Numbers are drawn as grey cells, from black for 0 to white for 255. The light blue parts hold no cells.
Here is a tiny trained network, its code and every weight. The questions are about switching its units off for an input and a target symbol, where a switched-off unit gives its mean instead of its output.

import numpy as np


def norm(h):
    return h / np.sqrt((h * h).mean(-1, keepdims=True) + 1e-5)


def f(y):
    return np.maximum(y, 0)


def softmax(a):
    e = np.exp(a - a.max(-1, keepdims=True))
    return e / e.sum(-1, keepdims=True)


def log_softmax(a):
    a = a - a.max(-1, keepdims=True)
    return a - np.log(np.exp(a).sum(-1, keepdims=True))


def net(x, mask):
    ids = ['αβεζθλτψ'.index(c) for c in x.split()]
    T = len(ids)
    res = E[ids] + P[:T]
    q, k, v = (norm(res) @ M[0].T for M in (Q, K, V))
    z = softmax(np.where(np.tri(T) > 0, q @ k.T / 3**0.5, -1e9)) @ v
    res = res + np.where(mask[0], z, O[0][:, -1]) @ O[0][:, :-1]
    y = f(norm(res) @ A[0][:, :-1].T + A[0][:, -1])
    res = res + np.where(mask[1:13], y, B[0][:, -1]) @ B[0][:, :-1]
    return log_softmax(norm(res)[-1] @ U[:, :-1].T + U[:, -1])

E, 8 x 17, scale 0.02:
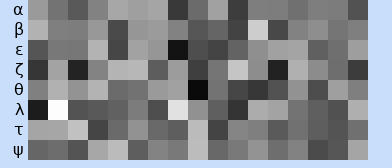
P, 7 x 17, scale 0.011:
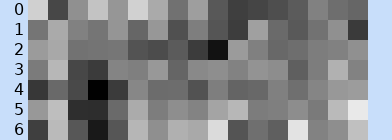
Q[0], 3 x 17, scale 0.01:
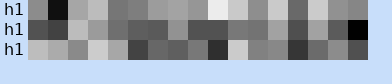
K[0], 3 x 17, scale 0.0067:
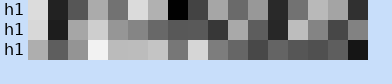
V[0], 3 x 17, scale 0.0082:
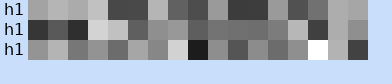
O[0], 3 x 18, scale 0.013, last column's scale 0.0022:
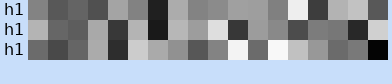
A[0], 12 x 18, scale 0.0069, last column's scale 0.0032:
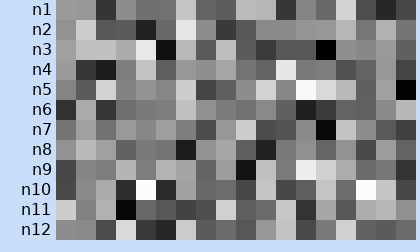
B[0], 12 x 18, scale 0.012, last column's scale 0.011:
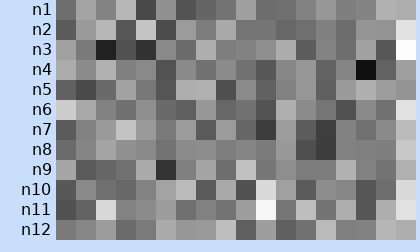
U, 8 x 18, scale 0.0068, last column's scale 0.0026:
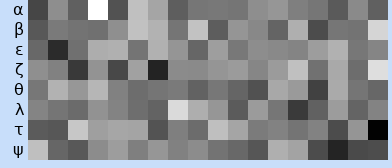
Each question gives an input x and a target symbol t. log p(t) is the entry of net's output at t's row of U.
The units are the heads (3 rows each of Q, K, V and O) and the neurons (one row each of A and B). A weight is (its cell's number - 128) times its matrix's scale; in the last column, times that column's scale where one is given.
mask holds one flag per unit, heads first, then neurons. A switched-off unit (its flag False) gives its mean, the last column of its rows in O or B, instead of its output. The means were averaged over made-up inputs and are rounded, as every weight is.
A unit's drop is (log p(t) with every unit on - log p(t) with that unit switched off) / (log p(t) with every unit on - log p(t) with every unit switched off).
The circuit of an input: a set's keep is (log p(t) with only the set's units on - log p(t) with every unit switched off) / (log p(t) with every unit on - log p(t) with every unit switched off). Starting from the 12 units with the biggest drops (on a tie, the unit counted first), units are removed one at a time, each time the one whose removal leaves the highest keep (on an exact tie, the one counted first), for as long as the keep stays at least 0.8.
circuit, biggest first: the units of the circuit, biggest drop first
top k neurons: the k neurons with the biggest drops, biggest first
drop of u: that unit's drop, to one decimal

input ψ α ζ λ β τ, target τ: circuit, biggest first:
n11
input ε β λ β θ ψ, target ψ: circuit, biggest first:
n4; h1; n8
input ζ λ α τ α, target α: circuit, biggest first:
h1; n1
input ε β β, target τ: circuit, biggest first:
h1; n11
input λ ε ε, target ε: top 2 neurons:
n9; n5
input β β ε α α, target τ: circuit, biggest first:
h1; n11; n3
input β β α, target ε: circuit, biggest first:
h1; n5
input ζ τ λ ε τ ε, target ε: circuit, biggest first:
h1; n9; n5
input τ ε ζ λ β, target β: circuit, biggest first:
h1; n12
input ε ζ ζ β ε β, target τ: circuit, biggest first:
n11; n3
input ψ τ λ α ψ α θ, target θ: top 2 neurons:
n3; n10
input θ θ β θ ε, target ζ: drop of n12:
0.0
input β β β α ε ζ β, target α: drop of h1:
1.3
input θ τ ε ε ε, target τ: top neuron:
n11
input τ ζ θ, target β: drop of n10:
0.3
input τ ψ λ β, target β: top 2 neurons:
n12; n2
